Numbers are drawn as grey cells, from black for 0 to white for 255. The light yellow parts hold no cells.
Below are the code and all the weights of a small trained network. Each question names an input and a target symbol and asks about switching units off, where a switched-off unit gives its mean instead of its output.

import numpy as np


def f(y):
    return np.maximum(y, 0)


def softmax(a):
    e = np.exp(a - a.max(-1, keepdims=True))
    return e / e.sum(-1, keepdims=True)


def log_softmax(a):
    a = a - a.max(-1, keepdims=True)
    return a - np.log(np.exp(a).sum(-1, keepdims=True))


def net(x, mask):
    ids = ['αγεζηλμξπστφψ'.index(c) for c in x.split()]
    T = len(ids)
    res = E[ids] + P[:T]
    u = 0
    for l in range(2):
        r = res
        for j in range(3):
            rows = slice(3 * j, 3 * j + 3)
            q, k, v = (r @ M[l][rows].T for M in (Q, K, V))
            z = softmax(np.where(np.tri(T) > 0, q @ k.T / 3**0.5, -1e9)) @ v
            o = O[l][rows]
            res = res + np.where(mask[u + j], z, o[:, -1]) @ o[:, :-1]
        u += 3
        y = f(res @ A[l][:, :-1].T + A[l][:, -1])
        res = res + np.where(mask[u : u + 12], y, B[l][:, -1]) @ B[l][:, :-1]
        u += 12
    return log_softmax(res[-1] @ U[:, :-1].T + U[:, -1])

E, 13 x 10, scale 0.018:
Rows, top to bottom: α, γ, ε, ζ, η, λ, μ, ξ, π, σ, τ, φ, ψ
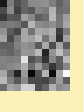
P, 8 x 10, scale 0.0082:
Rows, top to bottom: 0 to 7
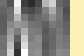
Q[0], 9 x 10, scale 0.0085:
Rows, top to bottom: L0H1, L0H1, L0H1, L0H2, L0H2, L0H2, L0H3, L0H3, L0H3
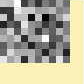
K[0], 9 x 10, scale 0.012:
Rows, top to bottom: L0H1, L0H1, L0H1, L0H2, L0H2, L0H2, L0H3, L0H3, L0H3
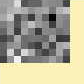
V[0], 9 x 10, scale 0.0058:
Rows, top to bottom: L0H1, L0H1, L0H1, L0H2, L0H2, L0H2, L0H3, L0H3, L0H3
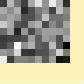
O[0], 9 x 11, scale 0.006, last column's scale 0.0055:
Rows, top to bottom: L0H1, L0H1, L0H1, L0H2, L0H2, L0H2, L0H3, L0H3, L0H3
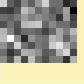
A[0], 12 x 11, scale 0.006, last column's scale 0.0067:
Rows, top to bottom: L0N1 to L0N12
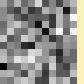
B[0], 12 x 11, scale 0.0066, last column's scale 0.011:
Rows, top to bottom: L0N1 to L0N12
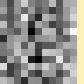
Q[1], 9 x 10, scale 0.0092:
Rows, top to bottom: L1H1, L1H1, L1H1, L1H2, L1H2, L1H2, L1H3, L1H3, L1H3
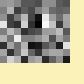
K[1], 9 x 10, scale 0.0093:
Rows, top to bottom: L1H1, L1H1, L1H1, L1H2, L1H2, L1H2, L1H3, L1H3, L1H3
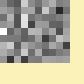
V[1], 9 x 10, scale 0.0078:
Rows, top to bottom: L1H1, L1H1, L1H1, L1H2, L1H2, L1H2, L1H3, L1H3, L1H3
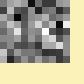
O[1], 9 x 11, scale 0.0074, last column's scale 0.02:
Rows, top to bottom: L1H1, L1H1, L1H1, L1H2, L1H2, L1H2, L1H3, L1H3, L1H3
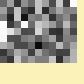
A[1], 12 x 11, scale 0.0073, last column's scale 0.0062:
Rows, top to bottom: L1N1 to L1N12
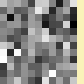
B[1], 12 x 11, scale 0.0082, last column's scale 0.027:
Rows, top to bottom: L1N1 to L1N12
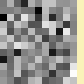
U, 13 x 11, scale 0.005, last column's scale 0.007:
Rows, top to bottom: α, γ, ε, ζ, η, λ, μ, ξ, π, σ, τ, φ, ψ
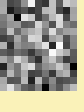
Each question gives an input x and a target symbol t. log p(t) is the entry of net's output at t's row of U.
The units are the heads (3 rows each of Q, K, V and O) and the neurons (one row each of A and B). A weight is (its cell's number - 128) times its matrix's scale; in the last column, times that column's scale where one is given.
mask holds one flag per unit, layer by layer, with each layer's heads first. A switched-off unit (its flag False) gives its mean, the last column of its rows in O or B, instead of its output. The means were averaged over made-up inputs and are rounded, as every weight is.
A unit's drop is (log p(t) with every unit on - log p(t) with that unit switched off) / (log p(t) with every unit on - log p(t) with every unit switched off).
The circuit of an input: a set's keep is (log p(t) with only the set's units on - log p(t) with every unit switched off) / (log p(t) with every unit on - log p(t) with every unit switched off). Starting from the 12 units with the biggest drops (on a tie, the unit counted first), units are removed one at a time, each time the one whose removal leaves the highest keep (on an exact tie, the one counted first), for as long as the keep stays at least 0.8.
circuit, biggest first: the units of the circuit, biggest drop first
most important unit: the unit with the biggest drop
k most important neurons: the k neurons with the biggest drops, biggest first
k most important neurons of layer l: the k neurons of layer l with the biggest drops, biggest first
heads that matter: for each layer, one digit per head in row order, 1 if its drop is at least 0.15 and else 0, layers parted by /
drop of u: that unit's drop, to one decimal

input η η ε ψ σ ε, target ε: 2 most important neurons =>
L0N9, L1N11
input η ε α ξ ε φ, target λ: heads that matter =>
010 / 010
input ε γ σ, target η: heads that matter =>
000 / 011
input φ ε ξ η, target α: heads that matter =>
001 / 100
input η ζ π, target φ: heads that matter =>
000 / 011
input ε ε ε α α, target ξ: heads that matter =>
011 / 101
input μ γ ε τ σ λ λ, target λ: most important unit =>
L0H2
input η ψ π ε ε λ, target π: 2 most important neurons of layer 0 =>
L0N9, L0N11
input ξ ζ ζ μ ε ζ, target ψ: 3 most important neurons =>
L0N4, L0N7, L0N3
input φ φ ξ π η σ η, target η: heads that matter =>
010 / 011
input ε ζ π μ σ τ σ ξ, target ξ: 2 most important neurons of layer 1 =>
L1N2, L1N11
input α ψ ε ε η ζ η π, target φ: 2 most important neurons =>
L0N5, L0N2
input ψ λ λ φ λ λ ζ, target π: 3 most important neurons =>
L0N9, L0N11, L0N1
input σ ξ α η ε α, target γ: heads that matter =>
000 / 110
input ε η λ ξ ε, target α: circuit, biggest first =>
L1H1, L0N10, L0H2
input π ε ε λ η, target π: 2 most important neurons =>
L0N9, L1N7
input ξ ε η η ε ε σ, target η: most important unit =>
L1N1
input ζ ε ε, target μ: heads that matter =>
010 / 111
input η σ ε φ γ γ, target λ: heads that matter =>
000 / 010
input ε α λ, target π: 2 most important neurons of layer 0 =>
L0N9, L0N1
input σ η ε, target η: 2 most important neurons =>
L1N1, L0N4
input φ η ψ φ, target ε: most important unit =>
L1H3
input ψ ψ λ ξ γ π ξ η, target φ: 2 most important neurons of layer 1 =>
L1N6, L1N11
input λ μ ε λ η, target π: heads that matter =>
011 / 110
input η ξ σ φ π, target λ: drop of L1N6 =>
0.0
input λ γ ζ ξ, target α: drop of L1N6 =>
0.1
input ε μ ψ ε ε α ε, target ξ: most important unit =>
L1H1
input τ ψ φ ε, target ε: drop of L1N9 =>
0.1
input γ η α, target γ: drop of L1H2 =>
0.4
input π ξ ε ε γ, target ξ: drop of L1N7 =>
-0.1
